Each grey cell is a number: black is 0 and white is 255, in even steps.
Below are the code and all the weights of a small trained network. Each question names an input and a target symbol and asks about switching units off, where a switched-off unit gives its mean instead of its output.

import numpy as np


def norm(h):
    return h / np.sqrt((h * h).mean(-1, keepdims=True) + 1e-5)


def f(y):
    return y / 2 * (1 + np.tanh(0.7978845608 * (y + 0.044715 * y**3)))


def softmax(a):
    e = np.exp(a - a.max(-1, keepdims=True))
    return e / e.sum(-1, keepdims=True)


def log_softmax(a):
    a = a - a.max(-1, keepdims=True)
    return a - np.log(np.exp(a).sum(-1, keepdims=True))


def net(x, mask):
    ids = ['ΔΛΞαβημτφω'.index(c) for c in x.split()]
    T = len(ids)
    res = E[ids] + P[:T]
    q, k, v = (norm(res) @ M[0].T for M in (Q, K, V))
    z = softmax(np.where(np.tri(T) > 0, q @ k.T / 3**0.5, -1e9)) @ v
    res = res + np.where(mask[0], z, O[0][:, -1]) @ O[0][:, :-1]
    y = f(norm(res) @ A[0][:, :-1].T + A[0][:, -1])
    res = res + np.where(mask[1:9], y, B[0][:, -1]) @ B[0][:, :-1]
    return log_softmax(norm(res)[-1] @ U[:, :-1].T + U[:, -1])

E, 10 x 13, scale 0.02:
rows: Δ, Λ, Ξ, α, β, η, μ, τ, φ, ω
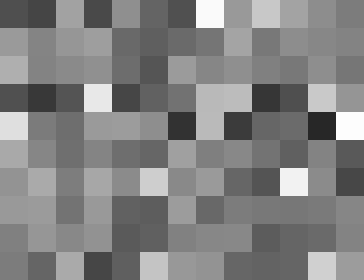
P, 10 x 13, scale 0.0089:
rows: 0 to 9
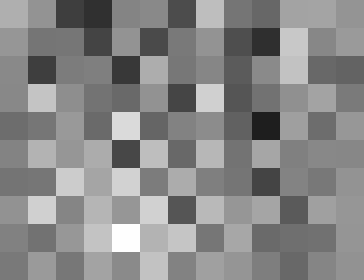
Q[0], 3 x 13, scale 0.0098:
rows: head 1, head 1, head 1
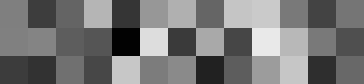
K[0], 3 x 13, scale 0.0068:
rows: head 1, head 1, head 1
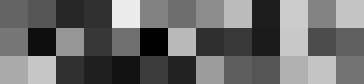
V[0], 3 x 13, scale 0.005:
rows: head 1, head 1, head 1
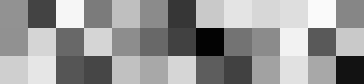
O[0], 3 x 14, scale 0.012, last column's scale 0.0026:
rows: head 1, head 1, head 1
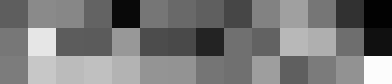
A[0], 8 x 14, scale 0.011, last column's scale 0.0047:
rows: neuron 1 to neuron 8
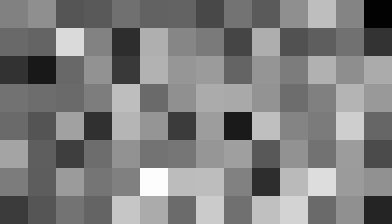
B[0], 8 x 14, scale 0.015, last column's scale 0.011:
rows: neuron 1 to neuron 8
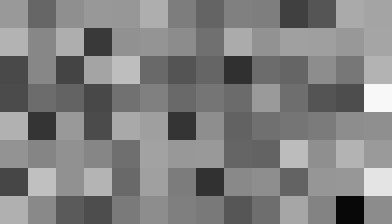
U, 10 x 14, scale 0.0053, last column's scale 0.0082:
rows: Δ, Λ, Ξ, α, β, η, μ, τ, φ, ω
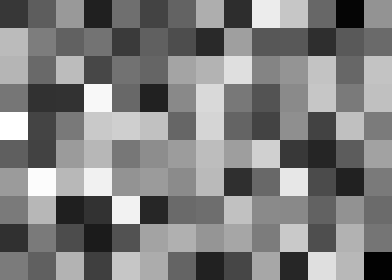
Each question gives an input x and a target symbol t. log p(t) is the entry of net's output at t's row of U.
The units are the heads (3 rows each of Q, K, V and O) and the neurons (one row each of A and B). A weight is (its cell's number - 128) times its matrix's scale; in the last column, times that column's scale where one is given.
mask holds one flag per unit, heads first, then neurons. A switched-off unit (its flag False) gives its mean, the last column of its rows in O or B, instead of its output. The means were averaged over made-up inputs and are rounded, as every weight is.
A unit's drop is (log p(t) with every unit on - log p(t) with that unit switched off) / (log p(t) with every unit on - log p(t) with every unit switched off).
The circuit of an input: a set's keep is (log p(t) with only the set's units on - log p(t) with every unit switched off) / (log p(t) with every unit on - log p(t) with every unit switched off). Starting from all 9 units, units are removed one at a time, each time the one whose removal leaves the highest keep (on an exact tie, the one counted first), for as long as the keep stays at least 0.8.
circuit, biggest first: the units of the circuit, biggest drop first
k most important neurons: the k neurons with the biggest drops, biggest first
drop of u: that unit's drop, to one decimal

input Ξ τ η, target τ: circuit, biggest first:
(head 1)
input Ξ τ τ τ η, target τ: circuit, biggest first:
(head 1; neuron 7)
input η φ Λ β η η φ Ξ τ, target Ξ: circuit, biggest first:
(head 1; neuron 2; neuron 4; neuron 7)
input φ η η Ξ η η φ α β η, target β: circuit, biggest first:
(head 1; neuron 1; neuron 6; neuron 7)
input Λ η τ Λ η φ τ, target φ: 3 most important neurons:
(neuron 6; neuron 4; neuron 3)
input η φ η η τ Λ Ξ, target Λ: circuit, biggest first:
(head 1; neuron 1)
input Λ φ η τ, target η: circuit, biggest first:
(head 1; neuron 4)
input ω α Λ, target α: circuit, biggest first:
(head 1; neuron 3; neuron 4)
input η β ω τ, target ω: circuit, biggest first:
(head 1; neuron 2; neuron 3)
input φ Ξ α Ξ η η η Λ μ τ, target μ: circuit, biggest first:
(head 1; neuron 4)
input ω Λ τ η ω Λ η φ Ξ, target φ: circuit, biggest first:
(head 1; neuron 6; neuron 4)
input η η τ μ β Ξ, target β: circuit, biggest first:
(head 1; neuron 1; neuron 7; neuron 6)
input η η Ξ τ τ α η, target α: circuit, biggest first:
(head 1; neuron 4; neuron 3)
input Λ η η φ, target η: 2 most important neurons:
(neuron 4; neuron 3)
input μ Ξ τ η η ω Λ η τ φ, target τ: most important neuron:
(neuron 7)
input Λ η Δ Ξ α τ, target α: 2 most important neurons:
(neuron 3; neuron 4)
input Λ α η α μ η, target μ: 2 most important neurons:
(neuron 4; neuron 7)
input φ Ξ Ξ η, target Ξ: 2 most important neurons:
(neuron 2; neuron 4)
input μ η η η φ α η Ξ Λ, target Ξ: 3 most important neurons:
(neuron 2; neuron 4; neuron 7)
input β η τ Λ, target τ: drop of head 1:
1.3
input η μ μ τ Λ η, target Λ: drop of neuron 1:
0.5
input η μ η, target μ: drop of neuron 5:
0.0
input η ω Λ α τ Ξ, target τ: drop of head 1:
1.1
